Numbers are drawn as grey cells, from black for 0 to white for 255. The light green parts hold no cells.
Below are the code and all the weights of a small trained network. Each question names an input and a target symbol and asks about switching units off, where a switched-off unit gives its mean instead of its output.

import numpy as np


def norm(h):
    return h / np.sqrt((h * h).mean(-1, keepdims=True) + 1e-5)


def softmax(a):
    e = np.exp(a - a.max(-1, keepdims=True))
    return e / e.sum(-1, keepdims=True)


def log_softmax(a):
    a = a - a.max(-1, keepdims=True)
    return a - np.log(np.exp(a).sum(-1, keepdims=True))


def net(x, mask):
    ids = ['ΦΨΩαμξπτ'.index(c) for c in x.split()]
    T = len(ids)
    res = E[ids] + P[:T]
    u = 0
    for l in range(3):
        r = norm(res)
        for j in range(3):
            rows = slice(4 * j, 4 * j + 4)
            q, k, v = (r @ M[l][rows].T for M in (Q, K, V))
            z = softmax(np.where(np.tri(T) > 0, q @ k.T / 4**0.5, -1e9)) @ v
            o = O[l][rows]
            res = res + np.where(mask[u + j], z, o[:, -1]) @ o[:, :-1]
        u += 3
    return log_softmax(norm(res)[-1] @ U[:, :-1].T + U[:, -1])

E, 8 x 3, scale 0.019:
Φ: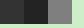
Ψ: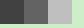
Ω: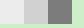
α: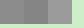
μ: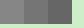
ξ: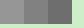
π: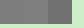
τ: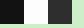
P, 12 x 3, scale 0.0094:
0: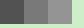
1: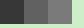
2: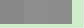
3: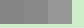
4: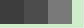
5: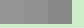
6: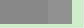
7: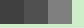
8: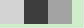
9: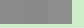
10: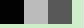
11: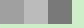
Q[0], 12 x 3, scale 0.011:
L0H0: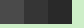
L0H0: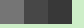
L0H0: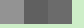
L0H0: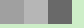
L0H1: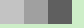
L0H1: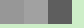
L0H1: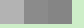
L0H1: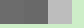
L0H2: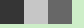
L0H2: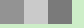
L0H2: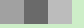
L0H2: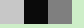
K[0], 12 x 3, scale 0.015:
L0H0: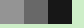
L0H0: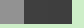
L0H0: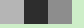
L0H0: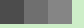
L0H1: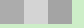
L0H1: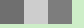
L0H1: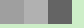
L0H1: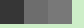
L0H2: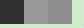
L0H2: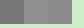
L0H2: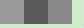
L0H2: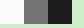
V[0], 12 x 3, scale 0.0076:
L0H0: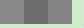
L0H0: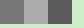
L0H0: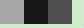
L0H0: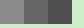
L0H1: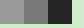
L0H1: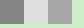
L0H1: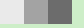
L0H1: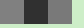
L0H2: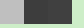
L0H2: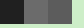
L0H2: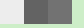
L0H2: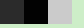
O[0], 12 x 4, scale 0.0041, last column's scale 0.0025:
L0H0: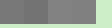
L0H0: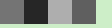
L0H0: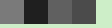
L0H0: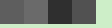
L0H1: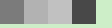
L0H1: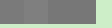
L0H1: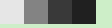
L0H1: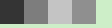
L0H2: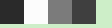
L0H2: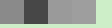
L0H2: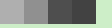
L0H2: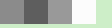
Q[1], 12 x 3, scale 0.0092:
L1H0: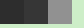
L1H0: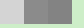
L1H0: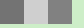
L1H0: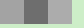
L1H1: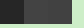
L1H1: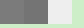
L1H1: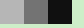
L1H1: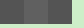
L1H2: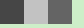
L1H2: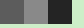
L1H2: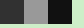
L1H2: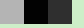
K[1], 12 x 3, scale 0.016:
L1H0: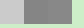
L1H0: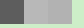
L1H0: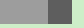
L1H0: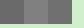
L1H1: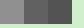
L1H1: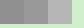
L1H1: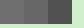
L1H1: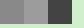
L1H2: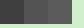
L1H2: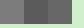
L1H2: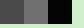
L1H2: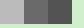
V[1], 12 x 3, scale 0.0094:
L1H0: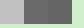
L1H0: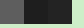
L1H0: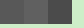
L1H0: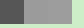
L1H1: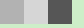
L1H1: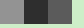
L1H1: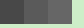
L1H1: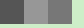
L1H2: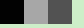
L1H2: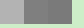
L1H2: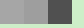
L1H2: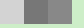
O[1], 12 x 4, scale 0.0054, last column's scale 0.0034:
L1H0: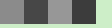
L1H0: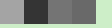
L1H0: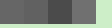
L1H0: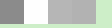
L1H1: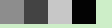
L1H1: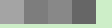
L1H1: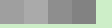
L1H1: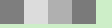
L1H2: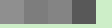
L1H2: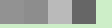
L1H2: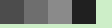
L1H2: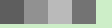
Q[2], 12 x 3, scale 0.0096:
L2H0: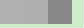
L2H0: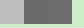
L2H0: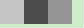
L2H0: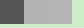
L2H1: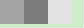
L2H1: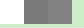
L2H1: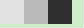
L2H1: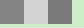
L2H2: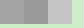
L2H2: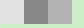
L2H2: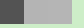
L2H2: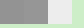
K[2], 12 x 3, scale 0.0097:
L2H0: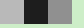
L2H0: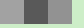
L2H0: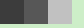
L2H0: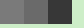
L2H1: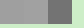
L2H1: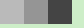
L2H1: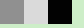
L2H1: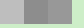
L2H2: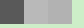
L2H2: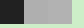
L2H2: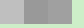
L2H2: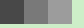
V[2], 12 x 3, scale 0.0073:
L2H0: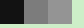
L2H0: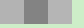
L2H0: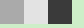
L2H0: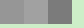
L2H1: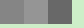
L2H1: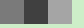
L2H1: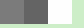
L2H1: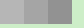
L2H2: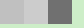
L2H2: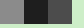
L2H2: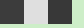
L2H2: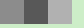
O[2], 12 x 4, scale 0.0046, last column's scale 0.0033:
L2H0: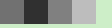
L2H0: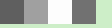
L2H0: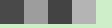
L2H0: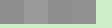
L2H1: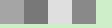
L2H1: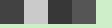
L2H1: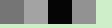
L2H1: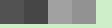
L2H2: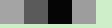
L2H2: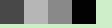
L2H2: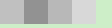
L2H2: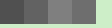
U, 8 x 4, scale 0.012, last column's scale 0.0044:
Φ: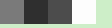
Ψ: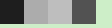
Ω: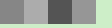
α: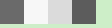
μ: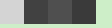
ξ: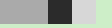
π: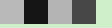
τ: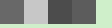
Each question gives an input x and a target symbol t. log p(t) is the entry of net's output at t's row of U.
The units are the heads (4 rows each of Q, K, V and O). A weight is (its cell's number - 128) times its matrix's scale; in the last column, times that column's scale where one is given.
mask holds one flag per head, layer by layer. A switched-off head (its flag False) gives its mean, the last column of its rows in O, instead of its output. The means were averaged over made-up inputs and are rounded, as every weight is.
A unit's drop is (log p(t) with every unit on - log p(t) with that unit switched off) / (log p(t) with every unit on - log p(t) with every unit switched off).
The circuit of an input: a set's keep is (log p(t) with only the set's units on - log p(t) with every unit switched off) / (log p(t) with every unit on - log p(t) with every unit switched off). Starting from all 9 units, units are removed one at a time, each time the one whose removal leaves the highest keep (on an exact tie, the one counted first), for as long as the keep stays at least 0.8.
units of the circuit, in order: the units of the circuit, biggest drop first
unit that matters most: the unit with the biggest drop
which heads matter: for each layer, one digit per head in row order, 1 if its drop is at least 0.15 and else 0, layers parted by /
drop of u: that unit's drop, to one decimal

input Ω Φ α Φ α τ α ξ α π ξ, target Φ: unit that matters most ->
L0H1
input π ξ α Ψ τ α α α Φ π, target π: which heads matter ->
010 / 000 / 010
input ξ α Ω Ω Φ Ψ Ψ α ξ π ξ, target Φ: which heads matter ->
011 / 100 / 000
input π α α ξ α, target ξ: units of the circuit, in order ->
(L0H2 L1H2)
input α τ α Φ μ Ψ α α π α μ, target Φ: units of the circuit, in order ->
(L0H2 L0H0)
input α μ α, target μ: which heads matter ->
111 / 110 / 111
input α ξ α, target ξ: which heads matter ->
011 / 011 / 111
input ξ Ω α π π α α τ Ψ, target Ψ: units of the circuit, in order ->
(L2H1 L0H2)
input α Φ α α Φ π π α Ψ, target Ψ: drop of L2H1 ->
0.3
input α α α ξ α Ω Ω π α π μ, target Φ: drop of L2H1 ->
-0.1
